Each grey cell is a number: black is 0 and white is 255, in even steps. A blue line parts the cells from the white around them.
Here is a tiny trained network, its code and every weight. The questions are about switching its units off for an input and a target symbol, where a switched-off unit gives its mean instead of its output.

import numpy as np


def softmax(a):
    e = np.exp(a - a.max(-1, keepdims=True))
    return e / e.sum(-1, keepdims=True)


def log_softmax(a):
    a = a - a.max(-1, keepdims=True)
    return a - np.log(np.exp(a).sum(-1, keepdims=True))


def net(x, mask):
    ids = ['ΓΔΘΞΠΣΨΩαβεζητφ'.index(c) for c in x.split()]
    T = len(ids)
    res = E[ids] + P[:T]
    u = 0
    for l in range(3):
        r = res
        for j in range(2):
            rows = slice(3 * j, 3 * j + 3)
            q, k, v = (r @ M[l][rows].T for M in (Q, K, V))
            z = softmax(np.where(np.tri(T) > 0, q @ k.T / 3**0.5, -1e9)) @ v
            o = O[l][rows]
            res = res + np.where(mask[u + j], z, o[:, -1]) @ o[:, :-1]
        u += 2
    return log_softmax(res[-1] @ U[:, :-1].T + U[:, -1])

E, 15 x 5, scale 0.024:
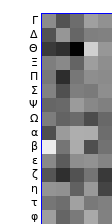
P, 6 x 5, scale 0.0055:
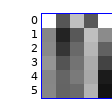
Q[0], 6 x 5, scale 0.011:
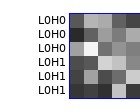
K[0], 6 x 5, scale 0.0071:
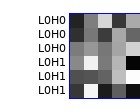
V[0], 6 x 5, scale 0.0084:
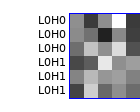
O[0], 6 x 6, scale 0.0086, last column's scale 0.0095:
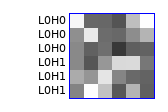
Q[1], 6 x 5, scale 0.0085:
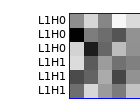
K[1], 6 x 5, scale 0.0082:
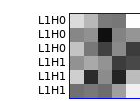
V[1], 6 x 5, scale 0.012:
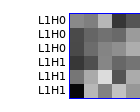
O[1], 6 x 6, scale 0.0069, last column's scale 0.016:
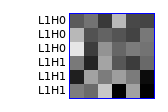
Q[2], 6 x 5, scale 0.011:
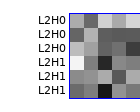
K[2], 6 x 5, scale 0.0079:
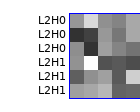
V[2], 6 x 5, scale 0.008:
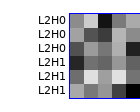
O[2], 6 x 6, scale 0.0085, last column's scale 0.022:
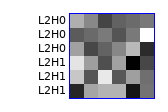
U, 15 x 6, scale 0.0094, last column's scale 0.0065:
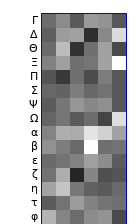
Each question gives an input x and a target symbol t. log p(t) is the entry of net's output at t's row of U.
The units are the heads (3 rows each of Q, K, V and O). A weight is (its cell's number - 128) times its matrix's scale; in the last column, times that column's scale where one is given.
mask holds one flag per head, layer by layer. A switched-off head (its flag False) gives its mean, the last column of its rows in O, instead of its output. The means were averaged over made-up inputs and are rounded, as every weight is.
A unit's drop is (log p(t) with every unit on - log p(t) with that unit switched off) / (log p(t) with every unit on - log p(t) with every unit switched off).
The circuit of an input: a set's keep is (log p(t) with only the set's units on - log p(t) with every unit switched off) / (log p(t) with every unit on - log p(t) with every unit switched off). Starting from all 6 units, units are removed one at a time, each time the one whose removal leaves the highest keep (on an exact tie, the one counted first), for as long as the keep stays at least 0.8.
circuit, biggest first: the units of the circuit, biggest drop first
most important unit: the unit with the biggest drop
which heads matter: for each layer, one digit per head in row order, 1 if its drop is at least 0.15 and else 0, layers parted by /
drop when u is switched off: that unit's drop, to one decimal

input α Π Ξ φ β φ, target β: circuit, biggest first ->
[L0H1; L1H1]
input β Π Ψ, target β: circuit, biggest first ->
[L1H1]
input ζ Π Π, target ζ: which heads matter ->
01 / 00 / 01
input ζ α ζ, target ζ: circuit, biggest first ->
[L2H1; L0H0; L0H1]
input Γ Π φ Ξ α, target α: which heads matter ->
01 / 00 / 00
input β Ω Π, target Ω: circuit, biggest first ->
[L0H0; L0H1; L2H1; L1H1]
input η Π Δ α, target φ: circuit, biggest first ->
[L2H1; L2H0; L1H0; L1H1]
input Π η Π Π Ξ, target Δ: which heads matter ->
01 / 00 / 11
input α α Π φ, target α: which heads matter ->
01 / 10 / 00
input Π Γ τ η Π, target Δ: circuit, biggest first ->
[L0H1; L2H1; L0H0]
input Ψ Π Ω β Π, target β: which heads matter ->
01 / 11 / 00
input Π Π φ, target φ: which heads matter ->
10 / 01 / 11
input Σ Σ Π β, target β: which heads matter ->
01 / 01 / 00
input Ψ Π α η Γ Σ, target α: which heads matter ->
11 / 11 / 10
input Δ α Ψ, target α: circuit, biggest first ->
[L0H1]
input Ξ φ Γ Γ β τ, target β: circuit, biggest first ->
[L0H1; L1H1]
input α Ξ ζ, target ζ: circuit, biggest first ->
[L0H0; L2H1; L0H1]
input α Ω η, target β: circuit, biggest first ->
[L0H0; L2H0; L2H1]
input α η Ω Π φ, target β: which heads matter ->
11 / 11 / 11
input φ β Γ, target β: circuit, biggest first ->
[L1H1]
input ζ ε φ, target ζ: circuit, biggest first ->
[L2H1; L0H1; L0H0; L2H0]
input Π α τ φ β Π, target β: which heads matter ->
01 / 01 / 00
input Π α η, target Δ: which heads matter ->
01 / 00 / 11
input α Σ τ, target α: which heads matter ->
01 / 00 / 10
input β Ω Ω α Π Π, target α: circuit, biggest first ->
[L0H1; L2H0]
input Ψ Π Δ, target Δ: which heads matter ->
01 / 10 / 00
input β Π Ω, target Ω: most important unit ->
L0H0
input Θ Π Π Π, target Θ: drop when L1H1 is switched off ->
0.1
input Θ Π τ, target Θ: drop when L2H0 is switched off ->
0.2
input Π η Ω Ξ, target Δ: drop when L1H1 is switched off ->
0.1
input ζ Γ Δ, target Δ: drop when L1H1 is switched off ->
0.4
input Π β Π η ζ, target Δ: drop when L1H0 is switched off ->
0.1
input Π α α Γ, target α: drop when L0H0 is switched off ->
-0.1
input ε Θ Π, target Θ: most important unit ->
L0H0
